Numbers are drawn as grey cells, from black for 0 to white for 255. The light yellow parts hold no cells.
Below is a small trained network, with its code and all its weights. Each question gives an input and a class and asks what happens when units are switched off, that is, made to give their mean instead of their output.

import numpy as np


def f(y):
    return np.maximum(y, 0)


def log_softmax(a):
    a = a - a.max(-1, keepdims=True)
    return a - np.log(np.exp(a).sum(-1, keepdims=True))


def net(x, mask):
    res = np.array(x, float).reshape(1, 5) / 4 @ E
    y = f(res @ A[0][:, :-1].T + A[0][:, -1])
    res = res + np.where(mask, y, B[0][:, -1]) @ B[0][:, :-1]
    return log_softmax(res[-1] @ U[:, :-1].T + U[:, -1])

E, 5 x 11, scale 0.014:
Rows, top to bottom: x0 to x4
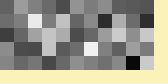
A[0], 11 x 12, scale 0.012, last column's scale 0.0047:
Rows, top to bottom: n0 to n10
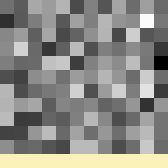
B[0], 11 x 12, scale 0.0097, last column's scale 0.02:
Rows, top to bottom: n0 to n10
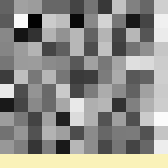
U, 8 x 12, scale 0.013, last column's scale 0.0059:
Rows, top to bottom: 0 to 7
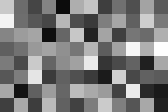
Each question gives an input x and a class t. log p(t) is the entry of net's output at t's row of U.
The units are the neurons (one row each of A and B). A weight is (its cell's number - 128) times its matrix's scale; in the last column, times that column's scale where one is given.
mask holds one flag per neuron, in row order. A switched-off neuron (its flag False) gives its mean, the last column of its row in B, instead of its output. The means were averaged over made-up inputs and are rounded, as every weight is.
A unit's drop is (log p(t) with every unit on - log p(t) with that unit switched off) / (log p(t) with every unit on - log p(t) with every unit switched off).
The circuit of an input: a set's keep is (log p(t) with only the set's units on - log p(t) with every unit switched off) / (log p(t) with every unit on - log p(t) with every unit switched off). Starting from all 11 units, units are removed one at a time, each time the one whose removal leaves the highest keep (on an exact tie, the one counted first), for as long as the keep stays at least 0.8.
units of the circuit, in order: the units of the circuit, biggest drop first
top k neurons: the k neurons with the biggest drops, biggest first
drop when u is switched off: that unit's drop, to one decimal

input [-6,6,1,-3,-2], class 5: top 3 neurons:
n0, n2, n8
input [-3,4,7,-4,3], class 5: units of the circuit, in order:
n0
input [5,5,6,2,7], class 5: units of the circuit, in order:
n0, n2
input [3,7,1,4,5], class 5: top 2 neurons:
n2, n0
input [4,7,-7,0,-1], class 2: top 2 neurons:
n3, n9
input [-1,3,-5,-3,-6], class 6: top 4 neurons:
n5, n0, n1, n7
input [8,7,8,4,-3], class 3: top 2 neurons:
n4, n10
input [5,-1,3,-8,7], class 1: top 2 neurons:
n6, n7
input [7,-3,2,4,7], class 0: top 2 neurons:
n10, n8
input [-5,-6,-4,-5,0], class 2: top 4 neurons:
n3, n4, n1, n9
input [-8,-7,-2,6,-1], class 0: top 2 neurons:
n8, n10
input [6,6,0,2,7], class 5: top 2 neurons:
n8, n2
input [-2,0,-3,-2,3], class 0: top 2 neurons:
n5, n7
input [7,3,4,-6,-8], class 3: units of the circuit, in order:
n1
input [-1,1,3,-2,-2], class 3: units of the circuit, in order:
n1, n10
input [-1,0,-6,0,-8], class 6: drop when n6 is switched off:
0.0
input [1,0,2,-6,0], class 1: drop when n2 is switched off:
0.1
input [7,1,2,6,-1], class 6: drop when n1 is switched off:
0.2
